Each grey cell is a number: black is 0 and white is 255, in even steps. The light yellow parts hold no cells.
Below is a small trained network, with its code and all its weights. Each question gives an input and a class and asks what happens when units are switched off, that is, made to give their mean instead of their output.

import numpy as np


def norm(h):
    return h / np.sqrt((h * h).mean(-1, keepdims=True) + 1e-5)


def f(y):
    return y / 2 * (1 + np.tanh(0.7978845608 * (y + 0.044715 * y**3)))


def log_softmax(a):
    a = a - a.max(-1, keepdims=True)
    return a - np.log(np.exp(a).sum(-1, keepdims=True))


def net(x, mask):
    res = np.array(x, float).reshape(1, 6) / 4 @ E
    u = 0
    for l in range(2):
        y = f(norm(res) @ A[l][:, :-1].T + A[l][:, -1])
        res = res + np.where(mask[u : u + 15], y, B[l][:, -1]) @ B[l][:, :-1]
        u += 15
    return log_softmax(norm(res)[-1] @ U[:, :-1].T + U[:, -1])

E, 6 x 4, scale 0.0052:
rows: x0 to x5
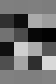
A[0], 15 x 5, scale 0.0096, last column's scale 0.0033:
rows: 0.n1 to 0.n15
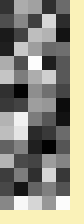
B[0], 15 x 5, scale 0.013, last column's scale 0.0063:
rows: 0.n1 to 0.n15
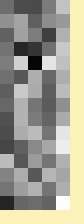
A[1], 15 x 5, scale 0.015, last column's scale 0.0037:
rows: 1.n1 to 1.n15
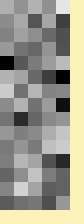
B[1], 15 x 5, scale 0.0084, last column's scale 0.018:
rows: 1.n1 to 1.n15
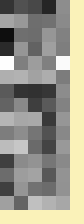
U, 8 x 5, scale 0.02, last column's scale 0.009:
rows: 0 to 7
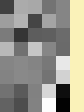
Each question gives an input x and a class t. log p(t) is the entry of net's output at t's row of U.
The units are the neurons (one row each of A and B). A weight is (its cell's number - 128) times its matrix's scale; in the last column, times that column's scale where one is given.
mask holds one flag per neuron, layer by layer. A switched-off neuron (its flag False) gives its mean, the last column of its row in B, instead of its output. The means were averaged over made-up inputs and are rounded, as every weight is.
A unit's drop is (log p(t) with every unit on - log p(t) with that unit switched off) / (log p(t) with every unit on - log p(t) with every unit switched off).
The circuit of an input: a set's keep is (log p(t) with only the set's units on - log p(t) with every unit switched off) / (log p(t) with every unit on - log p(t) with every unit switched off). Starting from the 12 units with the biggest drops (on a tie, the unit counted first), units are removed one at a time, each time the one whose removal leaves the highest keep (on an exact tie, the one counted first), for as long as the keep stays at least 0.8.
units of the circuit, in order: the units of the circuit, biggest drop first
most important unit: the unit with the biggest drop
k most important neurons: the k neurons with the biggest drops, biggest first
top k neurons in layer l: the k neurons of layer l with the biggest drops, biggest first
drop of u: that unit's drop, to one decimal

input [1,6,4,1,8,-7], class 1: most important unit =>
0.n13
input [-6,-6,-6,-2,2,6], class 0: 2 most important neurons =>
0.n4, 0.n1
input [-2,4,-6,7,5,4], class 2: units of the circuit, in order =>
0.n4, 0.n10
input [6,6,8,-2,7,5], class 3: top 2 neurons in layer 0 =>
0.n5, 0.n11
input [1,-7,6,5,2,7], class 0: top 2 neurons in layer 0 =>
0.n10, 0.n9
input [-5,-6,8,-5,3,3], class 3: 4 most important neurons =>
0.n11, 0.n7, 0.n5, 0.n10
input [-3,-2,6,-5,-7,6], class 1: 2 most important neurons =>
0.n5, 0.n15
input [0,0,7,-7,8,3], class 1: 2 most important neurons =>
0.n13, 0.n15
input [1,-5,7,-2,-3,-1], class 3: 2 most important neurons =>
0.n11, 0.n7
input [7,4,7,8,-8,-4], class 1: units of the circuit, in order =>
0.n5, 0.n15
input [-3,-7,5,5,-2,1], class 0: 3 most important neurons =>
0.n10, 0.n9, 0.n12
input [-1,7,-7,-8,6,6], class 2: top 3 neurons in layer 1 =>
1.n1, 1.n7, 1.n5
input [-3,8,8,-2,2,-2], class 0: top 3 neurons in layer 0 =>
0.n7, 0.n14, 0.n4
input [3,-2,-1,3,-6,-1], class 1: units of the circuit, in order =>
0.n5
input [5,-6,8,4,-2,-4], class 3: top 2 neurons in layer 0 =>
0.n11, 0.n7
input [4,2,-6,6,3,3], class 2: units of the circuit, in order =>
0.n4, 0.n10
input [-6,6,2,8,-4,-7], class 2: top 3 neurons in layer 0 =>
0.n4, 0.n1, 0.n10
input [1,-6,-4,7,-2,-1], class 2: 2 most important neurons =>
0.n4, 0.n15
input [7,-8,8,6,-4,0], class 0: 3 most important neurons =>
0.n10, 0.n9, 0.n12
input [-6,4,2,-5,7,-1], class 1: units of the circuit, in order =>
0.n13
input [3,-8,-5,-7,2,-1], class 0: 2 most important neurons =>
0.n4, 0.n11
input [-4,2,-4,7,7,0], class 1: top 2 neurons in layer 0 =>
0.n13, 0.n2
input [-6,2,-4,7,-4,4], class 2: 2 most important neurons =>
0.n15, 0.n4
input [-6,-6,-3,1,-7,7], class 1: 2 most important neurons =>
0.n5, 0.n7
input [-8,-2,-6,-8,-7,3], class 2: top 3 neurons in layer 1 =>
1.n5, 1.n7, 1.n1
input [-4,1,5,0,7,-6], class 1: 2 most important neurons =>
0.n13, 0.n2
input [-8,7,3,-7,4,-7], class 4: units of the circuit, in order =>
0.n7
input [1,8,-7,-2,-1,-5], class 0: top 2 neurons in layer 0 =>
0.n3, 0.n4
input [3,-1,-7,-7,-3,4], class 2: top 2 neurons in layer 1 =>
1.n7, 1.n5
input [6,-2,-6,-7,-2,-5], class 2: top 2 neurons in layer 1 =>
1.n7, 1.n5
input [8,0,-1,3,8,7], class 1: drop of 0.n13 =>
0.1
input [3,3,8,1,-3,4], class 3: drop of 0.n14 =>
0.0
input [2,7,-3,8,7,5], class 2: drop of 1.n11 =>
0.1
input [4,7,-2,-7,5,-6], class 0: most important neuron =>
0.n7
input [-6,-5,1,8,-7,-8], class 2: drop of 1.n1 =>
-0.1
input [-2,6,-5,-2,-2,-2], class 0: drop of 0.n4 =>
0.2
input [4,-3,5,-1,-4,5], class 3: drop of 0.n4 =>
-0.1
